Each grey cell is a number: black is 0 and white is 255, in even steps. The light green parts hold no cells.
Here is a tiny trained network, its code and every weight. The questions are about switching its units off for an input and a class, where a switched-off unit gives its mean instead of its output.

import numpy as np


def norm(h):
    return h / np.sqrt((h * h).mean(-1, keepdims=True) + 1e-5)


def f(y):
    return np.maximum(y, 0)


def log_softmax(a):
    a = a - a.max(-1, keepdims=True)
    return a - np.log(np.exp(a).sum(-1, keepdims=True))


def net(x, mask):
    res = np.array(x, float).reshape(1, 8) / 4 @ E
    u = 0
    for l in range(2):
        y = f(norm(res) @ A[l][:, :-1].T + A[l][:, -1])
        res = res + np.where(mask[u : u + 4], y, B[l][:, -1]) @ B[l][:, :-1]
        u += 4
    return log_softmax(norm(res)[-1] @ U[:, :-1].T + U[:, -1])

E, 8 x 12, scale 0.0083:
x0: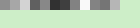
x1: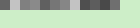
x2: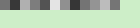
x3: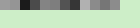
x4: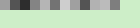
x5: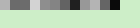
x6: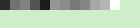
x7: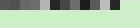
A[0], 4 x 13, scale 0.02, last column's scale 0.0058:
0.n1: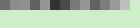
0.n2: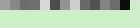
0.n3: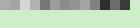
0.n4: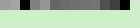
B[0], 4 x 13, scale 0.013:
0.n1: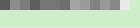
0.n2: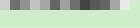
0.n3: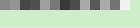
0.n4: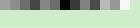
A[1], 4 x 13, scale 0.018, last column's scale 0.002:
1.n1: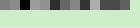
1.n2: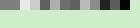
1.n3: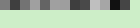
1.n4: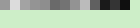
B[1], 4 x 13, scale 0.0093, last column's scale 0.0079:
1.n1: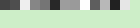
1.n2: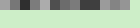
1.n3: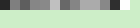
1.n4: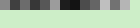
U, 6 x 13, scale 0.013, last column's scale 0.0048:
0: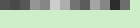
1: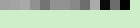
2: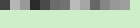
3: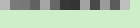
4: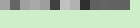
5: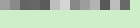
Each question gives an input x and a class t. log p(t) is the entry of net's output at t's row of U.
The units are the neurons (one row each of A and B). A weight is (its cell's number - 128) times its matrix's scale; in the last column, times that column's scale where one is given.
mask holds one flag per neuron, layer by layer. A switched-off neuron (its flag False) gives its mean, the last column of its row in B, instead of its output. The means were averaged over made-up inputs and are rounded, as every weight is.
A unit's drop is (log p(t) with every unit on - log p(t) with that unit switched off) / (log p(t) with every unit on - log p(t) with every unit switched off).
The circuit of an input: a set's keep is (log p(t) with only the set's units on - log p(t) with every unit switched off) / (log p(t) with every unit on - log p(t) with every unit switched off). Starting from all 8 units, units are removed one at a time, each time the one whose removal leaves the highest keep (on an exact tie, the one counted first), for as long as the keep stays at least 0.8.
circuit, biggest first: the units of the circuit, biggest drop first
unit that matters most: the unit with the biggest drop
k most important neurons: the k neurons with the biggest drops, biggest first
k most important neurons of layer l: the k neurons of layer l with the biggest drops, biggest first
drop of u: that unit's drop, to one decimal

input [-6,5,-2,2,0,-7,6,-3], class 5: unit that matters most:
0.n4
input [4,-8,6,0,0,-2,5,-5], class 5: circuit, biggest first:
(0.n4; 0.n3)
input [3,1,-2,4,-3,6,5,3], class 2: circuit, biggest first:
(0.n1; 0.n2)
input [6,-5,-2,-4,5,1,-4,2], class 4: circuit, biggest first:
(0.n2; 0.n4)
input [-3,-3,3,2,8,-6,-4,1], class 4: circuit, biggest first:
(0.n2; 0.n3)
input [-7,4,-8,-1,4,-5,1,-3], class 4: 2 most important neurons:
(0.n2; 0.n3)
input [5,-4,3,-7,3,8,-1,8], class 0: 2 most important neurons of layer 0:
(0.n4; 0.n3)
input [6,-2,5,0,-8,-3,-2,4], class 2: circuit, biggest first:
(0.n1; 0.n4)
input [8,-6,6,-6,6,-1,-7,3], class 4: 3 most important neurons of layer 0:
(0.n4; 0.n3; 0.n2)
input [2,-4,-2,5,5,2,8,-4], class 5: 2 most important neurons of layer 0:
(0.n4; 0.n3)
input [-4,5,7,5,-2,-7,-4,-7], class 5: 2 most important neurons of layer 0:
(0.n4; 0.n1)
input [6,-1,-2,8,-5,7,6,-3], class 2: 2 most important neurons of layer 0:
(0.n1; 0.n2)
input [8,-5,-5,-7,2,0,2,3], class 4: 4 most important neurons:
(0.n2; 0.n4; 0.n3; 1.n3)
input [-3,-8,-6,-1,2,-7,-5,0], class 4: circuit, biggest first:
(0.n2)
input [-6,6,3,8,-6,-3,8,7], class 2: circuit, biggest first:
(0.n4; 0.n3)
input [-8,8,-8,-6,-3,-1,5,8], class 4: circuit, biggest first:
(0.n2; 0.n3)
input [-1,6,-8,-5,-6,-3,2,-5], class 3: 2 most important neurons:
(1.n4; 0.n3)
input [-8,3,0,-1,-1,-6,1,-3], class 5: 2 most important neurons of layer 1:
(1.n1; 1.n3)
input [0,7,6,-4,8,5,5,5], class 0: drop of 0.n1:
0.0
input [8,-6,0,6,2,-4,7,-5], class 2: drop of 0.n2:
0.1
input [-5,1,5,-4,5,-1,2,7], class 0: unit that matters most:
1.n3
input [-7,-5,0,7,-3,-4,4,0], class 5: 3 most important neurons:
(0.n4; 0.n3; 1.n1)
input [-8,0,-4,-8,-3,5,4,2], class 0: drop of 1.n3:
0.2
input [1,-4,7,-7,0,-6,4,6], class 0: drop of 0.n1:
0.3
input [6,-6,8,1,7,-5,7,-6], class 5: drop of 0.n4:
0.2
